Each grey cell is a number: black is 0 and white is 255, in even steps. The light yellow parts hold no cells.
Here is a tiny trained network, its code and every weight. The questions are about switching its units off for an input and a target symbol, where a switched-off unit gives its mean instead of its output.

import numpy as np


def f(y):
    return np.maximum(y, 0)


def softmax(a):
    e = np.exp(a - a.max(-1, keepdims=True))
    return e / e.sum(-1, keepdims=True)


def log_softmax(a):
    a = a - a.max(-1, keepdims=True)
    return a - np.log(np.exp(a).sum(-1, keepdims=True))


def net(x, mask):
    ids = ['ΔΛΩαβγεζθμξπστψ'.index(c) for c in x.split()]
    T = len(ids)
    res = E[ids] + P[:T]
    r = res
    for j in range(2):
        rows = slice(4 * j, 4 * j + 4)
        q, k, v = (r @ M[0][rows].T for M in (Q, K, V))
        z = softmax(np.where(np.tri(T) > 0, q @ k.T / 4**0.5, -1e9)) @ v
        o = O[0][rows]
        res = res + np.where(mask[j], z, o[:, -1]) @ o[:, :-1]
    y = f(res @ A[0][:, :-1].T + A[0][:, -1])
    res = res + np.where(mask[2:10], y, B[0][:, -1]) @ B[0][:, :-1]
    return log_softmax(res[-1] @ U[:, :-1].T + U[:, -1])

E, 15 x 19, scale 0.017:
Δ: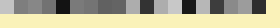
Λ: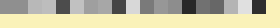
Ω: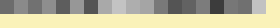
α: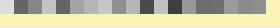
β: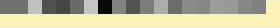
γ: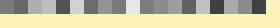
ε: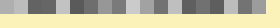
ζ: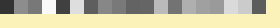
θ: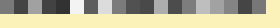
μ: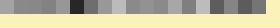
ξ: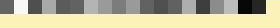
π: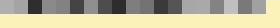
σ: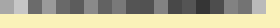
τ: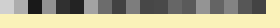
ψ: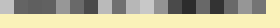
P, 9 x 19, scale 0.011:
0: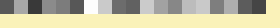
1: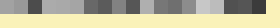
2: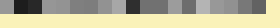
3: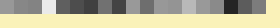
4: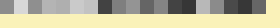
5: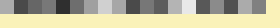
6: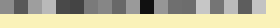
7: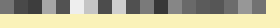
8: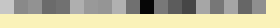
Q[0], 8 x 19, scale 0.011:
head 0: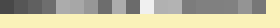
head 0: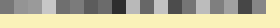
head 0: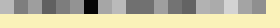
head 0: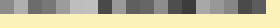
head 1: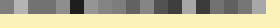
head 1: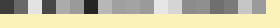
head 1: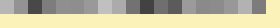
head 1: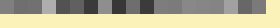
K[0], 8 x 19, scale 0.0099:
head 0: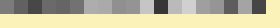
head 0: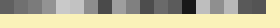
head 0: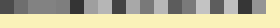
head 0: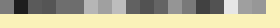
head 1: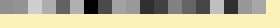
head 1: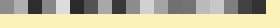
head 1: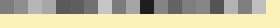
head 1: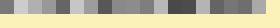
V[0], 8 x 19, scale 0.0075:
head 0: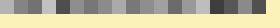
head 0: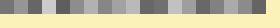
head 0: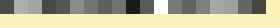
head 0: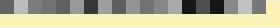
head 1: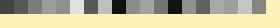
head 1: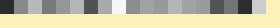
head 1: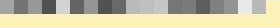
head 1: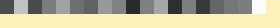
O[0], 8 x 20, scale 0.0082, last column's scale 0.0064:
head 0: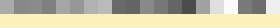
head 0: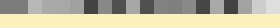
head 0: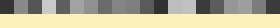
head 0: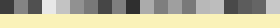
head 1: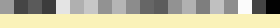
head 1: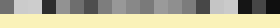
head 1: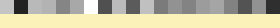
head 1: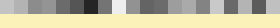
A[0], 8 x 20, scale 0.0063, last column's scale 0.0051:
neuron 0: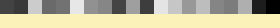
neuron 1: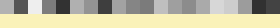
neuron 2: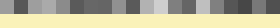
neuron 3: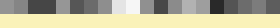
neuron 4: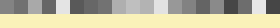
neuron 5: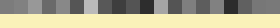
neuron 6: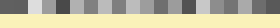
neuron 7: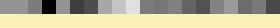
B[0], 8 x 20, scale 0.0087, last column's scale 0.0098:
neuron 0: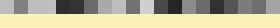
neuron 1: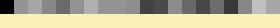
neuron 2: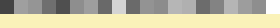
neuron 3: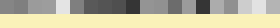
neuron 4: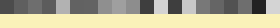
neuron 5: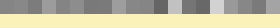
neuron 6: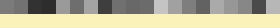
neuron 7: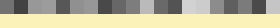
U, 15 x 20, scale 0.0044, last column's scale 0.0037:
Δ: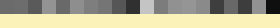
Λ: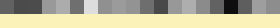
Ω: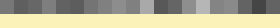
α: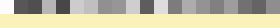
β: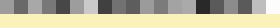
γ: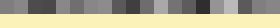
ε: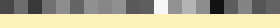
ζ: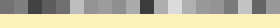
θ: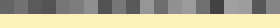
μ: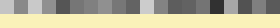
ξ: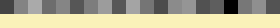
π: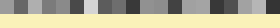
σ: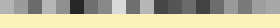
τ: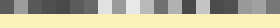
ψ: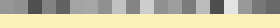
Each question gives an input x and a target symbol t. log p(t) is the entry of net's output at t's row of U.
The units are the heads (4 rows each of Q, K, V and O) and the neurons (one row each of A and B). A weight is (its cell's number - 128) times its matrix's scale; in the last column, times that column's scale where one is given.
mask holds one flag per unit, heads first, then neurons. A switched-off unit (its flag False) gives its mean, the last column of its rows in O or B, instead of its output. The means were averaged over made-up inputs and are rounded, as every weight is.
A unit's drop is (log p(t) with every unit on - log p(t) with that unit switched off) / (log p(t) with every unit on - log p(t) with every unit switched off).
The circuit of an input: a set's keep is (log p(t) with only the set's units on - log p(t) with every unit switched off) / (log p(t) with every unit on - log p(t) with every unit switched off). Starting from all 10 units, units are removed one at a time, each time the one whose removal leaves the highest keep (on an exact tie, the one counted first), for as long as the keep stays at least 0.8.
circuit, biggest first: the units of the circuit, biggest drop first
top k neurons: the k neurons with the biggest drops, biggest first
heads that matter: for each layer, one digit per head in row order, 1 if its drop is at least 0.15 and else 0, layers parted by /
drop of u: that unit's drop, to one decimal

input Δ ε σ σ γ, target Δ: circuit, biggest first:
(head 1)
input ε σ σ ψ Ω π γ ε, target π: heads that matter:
10
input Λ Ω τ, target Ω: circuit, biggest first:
(head 1; neuron 7; head 0)
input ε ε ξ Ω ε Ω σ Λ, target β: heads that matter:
01
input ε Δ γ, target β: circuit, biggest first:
(head 1; neuron 1; neuron 2)
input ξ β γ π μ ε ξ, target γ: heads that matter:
01
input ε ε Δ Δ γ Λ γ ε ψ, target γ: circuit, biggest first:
(head 1; head 0)
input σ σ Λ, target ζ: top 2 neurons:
(neuron 6; neuron 1)
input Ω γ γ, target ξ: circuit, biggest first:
(neuron 1; head 1)
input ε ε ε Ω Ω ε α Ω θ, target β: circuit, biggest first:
(head 1; neuron 1)
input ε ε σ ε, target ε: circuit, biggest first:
(neuron 4; head 0)
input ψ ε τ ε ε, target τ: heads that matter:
01
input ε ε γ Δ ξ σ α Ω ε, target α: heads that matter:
10
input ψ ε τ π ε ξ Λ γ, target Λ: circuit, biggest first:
(neuron 1; head 1)
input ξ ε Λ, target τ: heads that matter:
01
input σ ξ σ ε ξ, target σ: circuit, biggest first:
(head 1; neuron 4)
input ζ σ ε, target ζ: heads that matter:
11
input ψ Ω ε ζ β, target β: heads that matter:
01
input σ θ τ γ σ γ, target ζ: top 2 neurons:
(neuron 6; neuron 1)
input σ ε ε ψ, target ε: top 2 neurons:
(neuron 4; neuron 2)
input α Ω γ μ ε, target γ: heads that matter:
11
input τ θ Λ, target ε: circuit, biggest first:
(head 1)
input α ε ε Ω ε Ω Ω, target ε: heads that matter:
10
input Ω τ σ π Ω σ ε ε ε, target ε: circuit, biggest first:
(head 0; neuron 4)
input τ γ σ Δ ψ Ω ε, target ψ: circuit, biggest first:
(head 0; neuron 2; neuron 4)
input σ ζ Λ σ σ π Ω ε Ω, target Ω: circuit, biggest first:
(head 1; neuron 7)
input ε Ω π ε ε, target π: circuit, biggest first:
(head 0; neuron 3; neuron 7)
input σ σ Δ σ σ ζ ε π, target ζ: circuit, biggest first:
(head 1)
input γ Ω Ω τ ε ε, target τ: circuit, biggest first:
(head 1; head 0; neuron 3)
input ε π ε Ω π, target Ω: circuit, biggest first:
(head 1; neuron 7; head 0)
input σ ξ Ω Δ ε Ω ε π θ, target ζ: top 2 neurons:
(neuron 6; neuron 0)
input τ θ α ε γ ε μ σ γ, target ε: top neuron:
(neuron 6)
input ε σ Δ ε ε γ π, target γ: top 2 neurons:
(neuron 5; neuron 7)
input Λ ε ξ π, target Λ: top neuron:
(neuron 5)
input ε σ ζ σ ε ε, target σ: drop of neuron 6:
0.1
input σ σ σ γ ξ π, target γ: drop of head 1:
1.0
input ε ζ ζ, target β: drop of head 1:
0.8
